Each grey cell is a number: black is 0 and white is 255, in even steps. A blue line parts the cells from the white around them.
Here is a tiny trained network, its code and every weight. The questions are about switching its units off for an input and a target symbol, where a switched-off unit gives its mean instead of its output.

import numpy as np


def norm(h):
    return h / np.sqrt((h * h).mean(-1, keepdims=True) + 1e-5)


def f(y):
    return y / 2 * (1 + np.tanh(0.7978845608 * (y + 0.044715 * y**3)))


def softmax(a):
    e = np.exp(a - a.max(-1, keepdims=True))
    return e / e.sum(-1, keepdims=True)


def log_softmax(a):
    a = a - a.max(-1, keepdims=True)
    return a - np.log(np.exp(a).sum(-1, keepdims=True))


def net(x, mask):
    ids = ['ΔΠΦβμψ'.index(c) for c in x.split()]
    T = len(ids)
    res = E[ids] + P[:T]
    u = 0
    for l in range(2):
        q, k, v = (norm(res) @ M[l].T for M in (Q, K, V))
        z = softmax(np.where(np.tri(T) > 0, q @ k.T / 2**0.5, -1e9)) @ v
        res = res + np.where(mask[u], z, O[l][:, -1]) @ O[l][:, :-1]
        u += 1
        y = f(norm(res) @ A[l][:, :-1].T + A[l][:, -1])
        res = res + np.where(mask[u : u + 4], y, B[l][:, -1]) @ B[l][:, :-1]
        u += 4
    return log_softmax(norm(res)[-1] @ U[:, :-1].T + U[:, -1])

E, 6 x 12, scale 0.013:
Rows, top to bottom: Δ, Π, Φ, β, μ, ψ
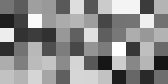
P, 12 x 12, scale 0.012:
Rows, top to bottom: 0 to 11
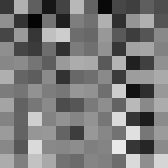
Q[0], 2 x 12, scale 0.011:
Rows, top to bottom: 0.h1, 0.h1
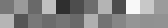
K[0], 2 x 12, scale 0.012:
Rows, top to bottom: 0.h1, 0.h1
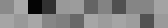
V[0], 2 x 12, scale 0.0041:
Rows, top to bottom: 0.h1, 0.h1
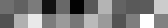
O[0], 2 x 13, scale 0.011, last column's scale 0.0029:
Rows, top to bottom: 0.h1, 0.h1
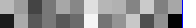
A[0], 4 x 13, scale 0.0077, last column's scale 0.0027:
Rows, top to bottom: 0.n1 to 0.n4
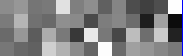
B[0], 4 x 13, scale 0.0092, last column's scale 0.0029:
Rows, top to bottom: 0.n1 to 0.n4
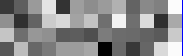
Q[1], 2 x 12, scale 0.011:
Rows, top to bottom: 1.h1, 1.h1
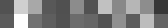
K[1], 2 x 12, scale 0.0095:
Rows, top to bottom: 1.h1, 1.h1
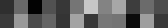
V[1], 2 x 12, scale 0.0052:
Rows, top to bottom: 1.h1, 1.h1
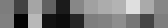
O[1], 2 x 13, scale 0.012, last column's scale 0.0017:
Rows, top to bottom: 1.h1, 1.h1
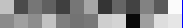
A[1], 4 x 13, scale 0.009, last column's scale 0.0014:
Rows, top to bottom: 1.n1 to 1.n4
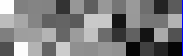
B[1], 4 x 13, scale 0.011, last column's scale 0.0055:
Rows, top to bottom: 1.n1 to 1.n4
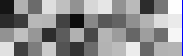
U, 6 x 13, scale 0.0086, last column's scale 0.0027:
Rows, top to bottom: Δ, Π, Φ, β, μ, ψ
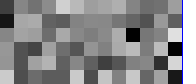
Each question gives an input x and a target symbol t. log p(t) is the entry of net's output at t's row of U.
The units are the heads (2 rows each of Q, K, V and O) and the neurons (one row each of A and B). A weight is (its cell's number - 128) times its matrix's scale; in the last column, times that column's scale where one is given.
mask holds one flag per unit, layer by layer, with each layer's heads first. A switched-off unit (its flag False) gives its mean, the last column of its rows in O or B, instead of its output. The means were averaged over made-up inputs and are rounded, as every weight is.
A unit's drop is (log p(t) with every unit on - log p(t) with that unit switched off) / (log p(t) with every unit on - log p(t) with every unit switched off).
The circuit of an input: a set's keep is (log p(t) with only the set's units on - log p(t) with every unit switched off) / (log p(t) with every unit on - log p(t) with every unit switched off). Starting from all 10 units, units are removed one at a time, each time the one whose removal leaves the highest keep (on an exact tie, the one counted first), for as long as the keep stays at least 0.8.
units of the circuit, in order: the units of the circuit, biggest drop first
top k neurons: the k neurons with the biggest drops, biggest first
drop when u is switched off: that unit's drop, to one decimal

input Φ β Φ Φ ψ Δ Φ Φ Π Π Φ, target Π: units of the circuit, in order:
(0.h1)
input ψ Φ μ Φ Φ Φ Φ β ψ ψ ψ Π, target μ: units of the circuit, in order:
(1.h1, 1.n1)
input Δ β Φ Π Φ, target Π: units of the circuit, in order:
(0.h1, 1.n3)
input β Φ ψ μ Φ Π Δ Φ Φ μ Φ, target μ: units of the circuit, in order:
(0.h1, 1.h1)
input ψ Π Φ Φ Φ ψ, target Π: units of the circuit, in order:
(1.n2, 1.n3, 1.n1)
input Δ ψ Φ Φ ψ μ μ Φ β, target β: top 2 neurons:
(1.n4, 1.n3)
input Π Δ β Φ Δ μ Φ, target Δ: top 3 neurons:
(1.n1, 0.n4, 1.n2)
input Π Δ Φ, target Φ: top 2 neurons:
(0.n1, 1.n1)
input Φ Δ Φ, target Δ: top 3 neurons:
(0.n4, 1.n2, 1.n4)
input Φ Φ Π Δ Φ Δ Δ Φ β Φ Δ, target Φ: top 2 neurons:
(1.n1, 1.n2)
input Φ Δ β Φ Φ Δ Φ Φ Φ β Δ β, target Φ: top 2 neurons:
(1.n2, 1.n4)
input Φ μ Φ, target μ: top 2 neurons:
(0.n1, 1.n1)
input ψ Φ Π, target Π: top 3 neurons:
(1.n3, 0.n2, 1.n1)
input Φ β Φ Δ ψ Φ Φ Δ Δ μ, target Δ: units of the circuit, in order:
(1.n1)
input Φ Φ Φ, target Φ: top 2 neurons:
(0.n1, 0.n4)
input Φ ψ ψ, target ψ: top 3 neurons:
(1.n4, 1.n3, 1.n1)
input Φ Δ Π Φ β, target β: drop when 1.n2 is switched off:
0.0
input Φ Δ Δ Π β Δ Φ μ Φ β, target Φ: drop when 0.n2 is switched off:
0.1
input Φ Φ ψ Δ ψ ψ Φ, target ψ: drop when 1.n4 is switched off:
-0.1
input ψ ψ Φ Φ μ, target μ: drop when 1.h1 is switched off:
-0.1
